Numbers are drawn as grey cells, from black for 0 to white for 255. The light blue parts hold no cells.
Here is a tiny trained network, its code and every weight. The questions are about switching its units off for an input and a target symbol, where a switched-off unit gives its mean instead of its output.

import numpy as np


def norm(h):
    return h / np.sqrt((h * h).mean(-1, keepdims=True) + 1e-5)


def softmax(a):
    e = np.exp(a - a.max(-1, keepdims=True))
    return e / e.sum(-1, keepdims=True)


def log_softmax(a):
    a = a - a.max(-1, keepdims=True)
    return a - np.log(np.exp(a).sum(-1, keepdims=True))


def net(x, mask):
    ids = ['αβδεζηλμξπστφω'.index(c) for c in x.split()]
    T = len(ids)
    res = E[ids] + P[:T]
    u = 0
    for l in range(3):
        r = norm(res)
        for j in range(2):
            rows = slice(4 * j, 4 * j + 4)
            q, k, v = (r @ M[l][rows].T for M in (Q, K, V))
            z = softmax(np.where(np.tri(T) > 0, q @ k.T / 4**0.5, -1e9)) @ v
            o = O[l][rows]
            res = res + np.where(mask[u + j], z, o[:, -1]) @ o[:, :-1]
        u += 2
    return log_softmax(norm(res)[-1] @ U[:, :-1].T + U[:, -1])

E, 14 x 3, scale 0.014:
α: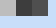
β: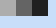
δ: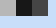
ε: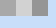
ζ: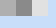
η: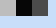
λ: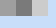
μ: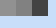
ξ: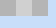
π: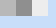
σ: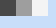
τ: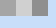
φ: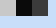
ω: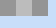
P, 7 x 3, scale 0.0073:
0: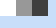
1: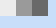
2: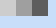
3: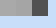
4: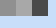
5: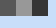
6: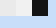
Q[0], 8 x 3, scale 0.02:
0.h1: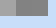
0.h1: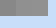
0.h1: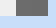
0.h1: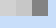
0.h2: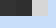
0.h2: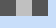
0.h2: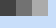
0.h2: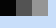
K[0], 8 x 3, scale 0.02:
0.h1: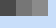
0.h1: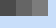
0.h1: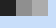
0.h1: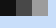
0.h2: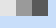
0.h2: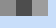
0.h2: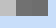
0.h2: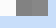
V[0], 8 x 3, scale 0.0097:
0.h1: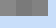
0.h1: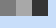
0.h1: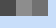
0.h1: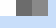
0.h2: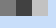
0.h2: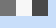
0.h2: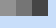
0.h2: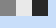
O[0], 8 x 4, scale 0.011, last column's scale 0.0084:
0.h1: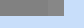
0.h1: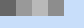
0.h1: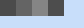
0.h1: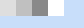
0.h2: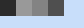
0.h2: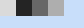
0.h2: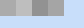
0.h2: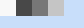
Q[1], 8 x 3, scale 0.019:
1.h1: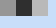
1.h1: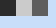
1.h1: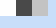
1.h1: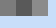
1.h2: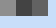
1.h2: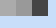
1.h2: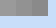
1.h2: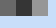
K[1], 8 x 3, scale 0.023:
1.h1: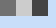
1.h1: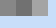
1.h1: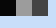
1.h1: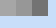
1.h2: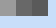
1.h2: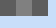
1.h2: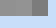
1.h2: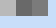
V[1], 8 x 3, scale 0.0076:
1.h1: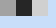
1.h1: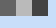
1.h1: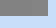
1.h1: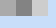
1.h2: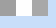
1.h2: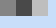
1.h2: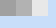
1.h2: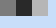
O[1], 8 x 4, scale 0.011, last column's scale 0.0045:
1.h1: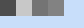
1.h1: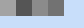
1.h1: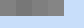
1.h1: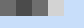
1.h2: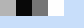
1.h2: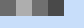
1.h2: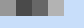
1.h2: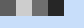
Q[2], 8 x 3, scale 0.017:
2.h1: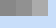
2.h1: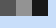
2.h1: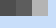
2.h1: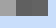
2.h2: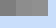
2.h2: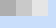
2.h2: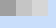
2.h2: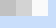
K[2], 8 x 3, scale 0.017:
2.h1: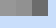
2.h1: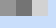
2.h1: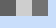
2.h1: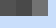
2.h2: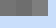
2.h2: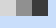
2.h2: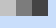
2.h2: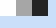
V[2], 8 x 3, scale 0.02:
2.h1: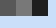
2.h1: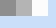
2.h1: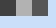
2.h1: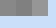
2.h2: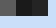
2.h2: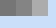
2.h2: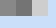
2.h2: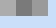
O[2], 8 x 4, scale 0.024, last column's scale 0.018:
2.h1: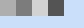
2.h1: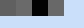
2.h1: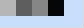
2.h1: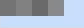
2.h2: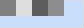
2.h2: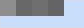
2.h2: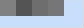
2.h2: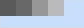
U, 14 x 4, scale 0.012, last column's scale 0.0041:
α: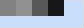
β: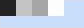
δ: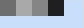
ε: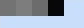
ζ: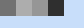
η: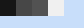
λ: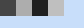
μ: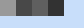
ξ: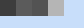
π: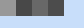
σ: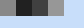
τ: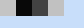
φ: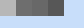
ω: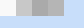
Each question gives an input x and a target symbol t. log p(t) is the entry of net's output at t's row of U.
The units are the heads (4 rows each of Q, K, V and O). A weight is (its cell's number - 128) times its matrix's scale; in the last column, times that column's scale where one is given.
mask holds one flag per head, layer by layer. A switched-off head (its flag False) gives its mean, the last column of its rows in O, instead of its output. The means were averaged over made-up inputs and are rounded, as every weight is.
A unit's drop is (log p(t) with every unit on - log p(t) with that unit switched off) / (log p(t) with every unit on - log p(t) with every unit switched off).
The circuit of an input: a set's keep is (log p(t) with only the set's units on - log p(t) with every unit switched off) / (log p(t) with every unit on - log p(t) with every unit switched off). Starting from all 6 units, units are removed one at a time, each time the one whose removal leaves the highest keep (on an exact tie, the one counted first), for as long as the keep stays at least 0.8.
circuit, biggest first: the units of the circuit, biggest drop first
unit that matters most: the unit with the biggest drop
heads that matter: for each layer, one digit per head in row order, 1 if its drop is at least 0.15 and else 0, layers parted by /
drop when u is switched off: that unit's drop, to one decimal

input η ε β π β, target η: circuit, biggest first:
0.h2; 2.h2
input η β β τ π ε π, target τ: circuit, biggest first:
0.h2
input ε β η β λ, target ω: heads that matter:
01 / 00 / 00
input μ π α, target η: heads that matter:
01 / 00 / 01
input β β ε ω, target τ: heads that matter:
11 / 00 / 01
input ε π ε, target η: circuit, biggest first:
2.h2; 0.h2
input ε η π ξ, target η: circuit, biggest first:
2.h2; 2.h1
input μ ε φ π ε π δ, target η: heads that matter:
01 / 00 / 01
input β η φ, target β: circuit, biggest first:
0.h2; 2.h1
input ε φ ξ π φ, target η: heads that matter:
01 / 01 / 01
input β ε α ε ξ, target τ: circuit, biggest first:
0.h2; 2.h2; 0.h1
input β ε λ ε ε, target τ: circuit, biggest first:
2.h2; 0.h2
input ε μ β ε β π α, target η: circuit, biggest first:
0.h2; 2.h2
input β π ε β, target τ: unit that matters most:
2.h2
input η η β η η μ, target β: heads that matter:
10 / 00 / 10
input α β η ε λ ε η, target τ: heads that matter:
01 / 00 / 00
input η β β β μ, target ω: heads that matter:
01 / 01 / 10
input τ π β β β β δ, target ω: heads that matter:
00 / 00 / 10
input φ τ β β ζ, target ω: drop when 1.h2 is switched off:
0.1
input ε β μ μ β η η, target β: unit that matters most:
0.h2
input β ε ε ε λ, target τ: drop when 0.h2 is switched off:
0.2
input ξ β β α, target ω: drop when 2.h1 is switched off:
0.1
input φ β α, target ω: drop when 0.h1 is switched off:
0.2
